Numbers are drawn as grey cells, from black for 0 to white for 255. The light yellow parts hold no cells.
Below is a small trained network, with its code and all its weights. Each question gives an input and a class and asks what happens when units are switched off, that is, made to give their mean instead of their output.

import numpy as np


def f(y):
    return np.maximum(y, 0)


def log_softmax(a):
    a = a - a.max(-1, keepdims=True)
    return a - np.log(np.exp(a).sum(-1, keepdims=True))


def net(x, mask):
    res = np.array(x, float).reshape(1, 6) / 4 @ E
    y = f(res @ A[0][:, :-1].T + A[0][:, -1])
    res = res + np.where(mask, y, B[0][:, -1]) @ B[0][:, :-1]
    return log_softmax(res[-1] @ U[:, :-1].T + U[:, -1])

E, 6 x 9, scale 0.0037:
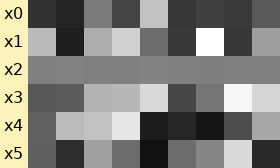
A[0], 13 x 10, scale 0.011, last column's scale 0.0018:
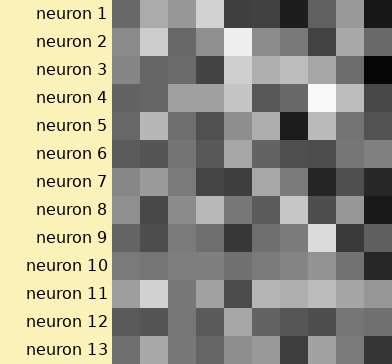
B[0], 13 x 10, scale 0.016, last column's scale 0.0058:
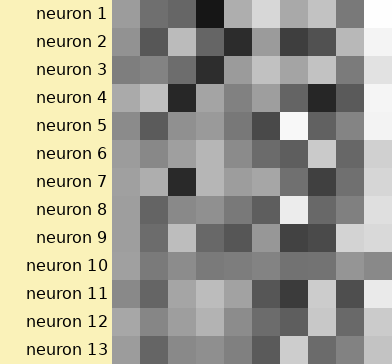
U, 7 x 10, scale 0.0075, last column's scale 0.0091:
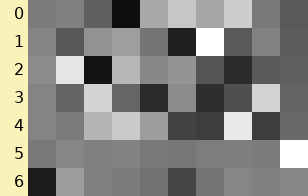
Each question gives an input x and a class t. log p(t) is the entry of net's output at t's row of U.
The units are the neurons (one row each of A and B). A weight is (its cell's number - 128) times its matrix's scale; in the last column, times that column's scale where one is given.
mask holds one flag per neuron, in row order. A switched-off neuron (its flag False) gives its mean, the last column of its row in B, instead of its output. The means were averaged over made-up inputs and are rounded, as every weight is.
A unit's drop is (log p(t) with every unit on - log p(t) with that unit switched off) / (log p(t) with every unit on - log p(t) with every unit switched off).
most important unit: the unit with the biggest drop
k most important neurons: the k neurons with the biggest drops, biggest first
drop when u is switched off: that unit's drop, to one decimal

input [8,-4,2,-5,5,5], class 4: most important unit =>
neuron 6
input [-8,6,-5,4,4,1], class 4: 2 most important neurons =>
neuron 11; neuron 5
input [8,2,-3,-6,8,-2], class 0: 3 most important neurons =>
neuron 1; neuron 11; neuron 4
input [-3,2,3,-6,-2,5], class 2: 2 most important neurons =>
neuron 7; neuron 2
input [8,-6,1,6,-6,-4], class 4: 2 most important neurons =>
neuron 6; neuron 12
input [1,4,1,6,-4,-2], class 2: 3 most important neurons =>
neuron 4; neuron 1; neuron 5
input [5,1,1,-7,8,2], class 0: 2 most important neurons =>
neuron 1; neuron 4
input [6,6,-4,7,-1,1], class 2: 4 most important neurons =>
neuron 4; neuron 5; neuron 11; neuron 13
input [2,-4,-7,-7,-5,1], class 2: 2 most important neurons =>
neuron 7; neuron 1
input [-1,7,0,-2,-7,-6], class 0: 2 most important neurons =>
neuron 3; neuron 5
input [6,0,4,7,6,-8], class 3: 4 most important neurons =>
neuron 2; neuron 7; neuron 3; neuron 11
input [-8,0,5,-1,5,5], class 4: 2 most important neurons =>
neuron 11; neuron 2
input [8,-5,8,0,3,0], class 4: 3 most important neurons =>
neuron 6; neuron 12; neuron 8
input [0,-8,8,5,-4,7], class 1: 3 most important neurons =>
neuron 5; neuron 13; neuron 2
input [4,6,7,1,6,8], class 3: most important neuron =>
neuron 9
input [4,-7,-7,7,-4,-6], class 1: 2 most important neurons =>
neuron 5; neuron 13
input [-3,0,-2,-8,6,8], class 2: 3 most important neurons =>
neuron 7; neuron 2; neuron 3
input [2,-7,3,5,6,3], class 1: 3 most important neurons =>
neuron 5; neuron 13; neuron 3
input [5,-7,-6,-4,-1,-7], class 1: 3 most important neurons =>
neuron 5; neuron 13; neuron 9
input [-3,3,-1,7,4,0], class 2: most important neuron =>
neuron 4
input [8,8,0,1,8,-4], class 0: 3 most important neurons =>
neuron 1; neuron 5; neuron 11
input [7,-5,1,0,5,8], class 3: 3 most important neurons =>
neuron 9; neuron 11; neuron 3
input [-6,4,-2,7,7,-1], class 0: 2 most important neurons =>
neuron 1; neuron 7
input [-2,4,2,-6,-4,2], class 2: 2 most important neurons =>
neuron 7; neuron 1
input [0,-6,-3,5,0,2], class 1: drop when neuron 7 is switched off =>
0.2
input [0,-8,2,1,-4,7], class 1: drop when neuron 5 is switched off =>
1.1
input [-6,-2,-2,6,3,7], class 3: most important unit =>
neuron 9
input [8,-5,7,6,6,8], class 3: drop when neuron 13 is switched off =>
-0.1
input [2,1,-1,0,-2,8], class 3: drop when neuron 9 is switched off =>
0.5
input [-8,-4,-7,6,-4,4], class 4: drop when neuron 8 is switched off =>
0.1
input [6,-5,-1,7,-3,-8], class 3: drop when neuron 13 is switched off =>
0.0
